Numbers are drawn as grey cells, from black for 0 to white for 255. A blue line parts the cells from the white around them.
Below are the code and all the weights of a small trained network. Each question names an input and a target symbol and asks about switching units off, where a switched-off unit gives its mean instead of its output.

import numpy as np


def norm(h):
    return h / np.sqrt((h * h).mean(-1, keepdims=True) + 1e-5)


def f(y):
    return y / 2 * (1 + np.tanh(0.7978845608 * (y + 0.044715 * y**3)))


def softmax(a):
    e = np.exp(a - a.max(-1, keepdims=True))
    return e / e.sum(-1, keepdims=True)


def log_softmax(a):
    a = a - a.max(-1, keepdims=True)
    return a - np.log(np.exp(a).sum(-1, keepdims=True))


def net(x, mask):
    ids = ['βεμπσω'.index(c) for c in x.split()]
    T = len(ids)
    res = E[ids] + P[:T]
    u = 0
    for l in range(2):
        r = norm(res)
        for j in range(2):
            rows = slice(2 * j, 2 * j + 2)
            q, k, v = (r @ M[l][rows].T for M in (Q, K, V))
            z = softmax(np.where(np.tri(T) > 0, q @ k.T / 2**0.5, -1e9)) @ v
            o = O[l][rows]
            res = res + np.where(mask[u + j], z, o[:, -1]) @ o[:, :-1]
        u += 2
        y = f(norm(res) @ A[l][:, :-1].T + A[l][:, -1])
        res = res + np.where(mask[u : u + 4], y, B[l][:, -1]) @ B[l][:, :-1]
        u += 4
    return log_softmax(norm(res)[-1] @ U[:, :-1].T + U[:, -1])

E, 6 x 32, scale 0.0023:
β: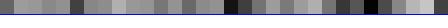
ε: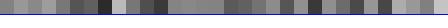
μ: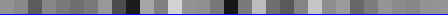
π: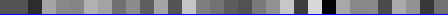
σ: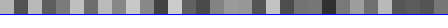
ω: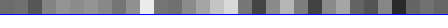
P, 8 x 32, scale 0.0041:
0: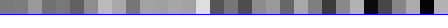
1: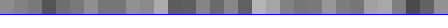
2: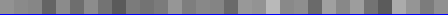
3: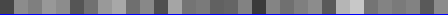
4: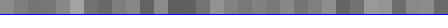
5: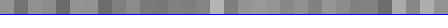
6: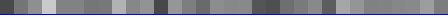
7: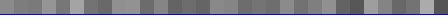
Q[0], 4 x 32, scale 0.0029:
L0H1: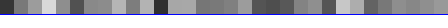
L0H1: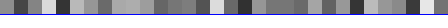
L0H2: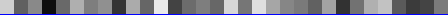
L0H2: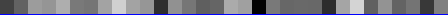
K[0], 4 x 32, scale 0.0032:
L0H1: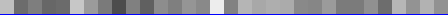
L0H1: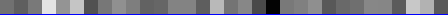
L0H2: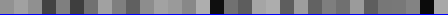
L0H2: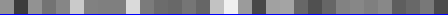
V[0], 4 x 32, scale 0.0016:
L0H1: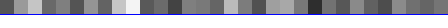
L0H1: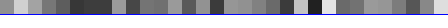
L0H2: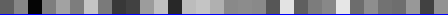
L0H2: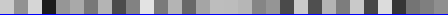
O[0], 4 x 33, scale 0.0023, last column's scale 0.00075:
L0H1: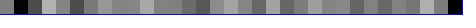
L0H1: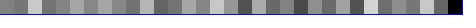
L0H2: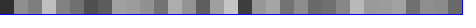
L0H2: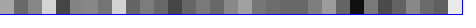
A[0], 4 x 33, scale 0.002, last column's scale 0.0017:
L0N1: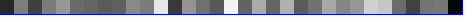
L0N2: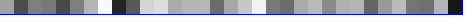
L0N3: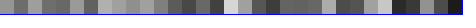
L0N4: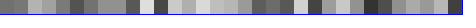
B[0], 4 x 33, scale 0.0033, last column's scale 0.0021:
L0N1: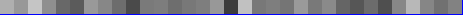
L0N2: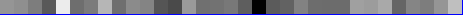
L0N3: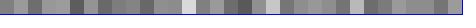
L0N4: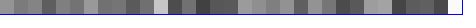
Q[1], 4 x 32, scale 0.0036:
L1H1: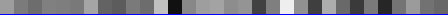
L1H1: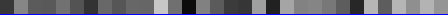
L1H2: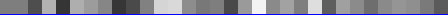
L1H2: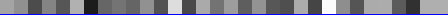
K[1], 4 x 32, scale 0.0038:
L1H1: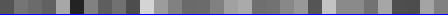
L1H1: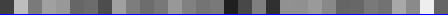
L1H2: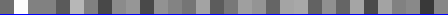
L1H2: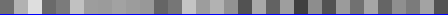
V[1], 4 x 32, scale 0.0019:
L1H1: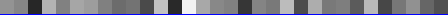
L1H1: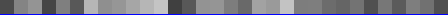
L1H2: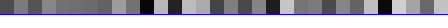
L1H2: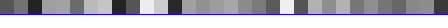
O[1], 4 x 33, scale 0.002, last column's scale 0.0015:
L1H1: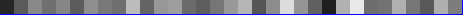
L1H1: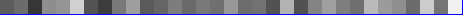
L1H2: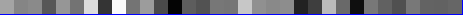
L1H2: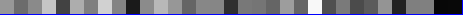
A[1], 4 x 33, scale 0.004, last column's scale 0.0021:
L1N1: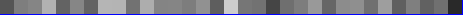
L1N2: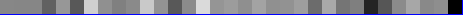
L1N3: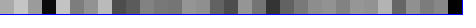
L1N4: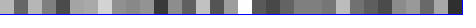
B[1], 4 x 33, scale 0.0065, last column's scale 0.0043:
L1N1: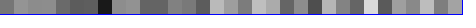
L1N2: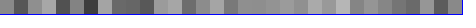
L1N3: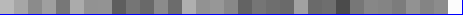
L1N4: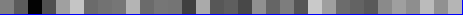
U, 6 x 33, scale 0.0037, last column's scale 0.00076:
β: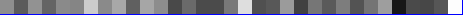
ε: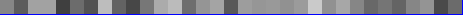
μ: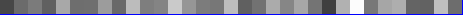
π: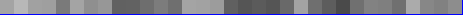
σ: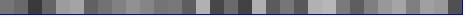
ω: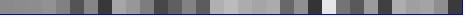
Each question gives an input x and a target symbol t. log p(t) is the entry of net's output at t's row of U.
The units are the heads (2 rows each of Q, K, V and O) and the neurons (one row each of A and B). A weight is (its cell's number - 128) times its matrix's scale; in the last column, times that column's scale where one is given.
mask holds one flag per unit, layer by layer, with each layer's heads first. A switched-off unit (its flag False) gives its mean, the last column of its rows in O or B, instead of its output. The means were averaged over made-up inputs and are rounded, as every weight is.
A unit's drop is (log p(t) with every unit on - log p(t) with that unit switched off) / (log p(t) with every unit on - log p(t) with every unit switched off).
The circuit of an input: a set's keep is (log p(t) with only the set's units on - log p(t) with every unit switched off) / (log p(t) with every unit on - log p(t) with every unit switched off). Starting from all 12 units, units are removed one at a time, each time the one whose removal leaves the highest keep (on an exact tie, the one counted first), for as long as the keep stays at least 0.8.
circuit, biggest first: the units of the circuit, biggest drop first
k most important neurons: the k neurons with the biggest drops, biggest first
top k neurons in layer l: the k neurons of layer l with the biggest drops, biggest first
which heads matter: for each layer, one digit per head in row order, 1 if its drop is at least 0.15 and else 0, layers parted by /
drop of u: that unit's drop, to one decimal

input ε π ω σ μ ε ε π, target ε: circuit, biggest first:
[L0H1, L1H2, L1N3, L1N4]
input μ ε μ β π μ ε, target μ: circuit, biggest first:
[L0H2]
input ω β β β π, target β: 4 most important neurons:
[L1N4, L1N3, L1N1, L0N1]
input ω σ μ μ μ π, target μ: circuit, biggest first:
[L1N3, L0H2, L1N4]
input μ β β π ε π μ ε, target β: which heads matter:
00 / 01
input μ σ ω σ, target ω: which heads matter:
00 / 00
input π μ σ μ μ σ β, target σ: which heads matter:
01 / 00
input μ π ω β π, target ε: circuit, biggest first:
[L1H2, L1N3, L1N4, L0H1]
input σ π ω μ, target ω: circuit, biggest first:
[L1N1, L0H2]
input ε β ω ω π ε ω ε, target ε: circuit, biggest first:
[L1H2, L0H1, L1N3, L1N4]
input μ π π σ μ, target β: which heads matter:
00 / 01
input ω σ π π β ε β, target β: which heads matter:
01 / 00
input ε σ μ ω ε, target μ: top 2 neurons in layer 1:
[L1N3, L1N1]
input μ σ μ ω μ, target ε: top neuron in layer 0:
[L0N2]
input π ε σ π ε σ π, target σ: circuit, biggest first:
[L1N4, L0H2]
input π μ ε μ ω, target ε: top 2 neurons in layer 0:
[L0N1, L0N2]
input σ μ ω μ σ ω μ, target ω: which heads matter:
00 / 00
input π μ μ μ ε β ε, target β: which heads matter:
11 / 00
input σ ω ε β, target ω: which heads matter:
00 / 00
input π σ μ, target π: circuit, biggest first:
[L1N3]
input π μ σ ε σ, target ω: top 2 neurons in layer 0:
[L0N3, L0N4]
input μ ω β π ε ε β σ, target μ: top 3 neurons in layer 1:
[L1N1, L1N3, L1N4]
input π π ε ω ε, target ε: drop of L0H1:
1.0
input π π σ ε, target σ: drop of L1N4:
0.9
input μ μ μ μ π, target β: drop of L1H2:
0.1
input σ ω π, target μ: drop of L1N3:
0.1
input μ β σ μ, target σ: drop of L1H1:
0.0
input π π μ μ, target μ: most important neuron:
[L0N1]
